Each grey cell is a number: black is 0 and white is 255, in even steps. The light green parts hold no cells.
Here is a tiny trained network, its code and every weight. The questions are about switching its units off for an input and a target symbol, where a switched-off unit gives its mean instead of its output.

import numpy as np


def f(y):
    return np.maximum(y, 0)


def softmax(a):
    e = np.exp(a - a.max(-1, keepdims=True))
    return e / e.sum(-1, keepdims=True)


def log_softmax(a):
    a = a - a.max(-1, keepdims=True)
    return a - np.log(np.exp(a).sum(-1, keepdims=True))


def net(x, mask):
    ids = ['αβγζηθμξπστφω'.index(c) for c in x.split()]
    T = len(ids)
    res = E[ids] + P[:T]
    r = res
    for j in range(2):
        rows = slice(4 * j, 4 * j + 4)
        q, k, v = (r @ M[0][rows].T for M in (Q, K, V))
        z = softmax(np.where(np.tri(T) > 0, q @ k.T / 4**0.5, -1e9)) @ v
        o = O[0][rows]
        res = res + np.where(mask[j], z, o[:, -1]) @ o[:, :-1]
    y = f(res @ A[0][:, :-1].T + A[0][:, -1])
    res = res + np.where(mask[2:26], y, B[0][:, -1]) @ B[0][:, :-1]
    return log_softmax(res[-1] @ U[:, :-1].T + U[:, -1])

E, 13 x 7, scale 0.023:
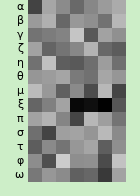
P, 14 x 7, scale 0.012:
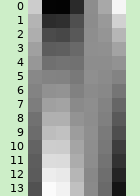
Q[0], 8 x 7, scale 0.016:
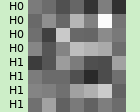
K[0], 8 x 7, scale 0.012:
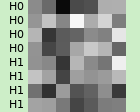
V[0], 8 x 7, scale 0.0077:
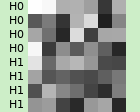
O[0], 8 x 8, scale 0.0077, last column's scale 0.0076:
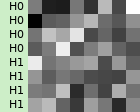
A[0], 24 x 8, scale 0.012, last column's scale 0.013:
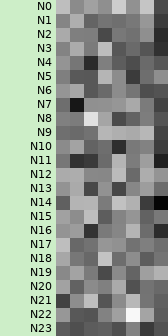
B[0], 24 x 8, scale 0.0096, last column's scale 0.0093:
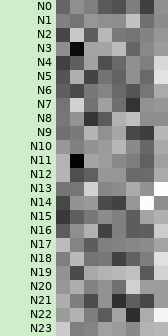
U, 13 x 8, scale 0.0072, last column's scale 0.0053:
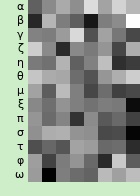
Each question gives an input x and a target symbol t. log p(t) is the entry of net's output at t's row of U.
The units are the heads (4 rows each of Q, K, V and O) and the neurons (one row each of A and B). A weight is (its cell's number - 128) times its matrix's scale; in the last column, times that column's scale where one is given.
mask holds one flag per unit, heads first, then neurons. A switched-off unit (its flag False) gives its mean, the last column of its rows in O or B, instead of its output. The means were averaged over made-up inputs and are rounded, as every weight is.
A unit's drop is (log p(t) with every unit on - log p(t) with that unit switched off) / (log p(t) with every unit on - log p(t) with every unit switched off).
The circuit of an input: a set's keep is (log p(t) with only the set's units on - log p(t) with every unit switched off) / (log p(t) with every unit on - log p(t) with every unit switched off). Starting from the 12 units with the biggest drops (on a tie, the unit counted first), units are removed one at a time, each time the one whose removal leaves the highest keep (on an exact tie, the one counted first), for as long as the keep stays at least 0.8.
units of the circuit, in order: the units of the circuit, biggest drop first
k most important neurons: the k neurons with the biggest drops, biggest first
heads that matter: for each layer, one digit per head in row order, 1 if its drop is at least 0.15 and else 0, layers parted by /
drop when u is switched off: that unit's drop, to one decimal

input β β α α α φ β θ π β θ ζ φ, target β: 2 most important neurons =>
[N7; N19]
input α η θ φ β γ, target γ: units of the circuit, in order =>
[H0; H1]
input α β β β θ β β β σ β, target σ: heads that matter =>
01
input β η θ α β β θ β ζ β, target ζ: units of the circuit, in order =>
[H1; N12]
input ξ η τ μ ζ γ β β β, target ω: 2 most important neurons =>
[N23; N4]
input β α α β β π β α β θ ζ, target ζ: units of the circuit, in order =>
[H1; N13; N17]
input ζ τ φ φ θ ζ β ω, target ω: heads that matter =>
10
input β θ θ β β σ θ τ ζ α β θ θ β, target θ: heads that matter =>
11
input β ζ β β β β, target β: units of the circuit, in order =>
[H0; N18; N4]
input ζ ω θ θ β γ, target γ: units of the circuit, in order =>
[H0; N22]
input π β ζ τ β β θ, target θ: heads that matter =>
10
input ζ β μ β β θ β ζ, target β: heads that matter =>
10
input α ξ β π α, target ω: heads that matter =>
01
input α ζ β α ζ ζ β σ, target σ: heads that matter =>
01
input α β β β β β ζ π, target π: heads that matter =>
11
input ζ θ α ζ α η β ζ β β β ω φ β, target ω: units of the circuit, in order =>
[H1; H0]
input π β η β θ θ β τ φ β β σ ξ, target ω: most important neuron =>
[N19]
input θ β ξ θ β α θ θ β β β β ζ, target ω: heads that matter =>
11
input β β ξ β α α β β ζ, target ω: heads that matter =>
01
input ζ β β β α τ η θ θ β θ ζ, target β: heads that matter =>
10
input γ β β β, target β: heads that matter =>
10
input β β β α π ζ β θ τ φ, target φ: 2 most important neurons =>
[N7; N11]
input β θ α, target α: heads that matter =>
11
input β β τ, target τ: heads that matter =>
10
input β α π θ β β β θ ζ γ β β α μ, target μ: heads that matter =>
11
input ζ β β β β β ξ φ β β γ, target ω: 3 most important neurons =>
[N3; N8; N22]
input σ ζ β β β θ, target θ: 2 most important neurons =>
[N22; N5]
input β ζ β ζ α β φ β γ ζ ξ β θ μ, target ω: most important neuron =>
[N8]
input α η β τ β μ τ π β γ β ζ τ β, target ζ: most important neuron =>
[N12]
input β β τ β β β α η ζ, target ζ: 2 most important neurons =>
[N13; N4]
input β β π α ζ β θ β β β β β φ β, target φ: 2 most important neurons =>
[N22; N11]
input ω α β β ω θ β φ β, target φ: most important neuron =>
[N22]
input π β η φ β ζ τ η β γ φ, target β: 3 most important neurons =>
[N7; N19; N23]
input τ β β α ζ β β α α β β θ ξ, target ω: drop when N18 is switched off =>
0.1
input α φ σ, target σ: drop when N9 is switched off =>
0.2
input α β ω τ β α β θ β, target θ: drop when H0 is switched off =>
1.0
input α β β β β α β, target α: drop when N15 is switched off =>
0.0
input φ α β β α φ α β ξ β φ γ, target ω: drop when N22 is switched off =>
0.2
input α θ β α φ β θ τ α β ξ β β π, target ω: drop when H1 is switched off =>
0.4
